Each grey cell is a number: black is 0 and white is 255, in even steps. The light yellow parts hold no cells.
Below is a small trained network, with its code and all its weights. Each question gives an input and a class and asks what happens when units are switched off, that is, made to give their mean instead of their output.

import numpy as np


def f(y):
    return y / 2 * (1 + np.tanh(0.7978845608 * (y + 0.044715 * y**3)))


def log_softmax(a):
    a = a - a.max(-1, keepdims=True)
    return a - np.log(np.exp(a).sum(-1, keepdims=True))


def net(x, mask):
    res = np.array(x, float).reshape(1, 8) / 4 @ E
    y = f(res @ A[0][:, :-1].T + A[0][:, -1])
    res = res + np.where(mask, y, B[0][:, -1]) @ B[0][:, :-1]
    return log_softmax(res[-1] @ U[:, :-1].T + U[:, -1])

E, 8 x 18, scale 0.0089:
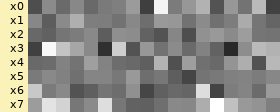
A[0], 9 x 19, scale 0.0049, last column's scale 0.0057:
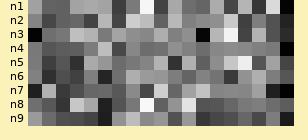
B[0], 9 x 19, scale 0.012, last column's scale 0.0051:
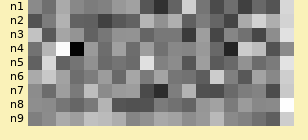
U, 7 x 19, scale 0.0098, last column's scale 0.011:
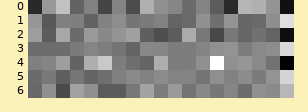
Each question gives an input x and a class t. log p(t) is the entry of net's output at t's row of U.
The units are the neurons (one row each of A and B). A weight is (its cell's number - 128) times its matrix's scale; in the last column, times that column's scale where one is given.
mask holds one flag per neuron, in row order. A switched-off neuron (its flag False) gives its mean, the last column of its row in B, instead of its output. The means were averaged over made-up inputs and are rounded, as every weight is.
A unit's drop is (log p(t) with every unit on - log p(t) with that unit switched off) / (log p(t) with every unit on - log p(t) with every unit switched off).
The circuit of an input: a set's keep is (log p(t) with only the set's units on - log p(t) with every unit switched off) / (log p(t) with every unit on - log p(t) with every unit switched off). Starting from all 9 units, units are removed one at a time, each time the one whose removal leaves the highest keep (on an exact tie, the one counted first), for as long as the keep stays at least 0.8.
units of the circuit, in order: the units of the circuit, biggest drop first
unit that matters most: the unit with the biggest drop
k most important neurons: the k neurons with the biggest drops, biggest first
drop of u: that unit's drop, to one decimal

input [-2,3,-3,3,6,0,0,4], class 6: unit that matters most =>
n8
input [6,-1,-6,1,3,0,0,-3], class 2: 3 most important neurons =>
(n7 n2 n5)
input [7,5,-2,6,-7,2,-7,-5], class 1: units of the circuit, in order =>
(n3 n2)
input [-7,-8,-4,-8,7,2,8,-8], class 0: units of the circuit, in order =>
(n5 n4)
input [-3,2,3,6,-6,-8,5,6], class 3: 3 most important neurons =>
(n2 n5 n4)
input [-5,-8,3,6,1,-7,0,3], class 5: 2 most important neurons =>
(n2 n5)
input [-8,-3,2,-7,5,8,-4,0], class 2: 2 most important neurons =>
(n1 n8)
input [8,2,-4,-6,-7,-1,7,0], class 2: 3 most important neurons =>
(n7 n5 n8)
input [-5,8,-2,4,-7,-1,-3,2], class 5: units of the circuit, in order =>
(n2 n5 n9)
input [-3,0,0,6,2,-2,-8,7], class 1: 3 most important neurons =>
(n3 n2 n5)
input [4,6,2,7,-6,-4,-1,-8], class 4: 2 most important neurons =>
(n6 n8)
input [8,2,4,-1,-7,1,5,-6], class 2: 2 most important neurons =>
(n7 n5)
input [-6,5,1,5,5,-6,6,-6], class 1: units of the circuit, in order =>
(n2 n5)
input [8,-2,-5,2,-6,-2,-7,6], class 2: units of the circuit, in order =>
(n7 n3)
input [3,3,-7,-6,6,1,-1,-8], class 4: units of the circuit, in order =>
(n9 n6)
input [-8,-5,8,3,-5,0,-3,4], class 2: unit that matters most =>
n1
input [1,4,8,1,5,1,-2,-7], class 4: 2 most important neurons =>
(n6 n9)
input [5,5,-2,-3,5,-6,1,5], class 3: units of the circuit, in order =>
(n5 n6)
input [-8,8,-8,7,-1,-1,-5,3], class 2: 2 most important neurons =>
(n1 n2)
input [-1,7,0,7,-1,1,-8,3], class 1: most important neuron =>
(n3)
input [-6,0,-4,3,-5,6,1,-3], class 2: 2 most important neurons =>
(n1 n2)
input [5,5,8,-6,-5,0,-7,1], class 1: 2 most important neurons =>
(n3 n5)
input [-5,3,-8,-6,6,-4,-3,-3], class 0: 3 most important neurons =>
(n5 n4 n2)
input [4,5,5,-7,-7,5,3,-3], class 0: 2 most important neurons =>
(n2 n4)
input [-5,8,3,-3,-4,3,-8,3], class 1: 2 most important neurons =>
(n3 n7)
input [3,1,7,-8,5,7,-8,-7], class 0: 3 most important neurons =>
(n5 n4 n2)
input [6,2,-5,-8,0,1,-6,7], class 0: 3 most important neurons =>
(n2 n4 n5)
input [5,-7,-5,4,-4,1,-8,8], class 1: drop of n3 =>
0.7
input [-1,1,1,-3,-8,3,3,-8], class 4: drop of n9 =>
0.3
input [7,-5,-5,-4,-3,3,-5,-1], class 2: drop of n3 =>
0.2
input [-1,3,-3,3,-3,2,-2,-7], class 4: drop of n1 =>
0.0
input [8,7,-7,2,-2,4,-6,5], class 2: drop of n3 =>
0.1
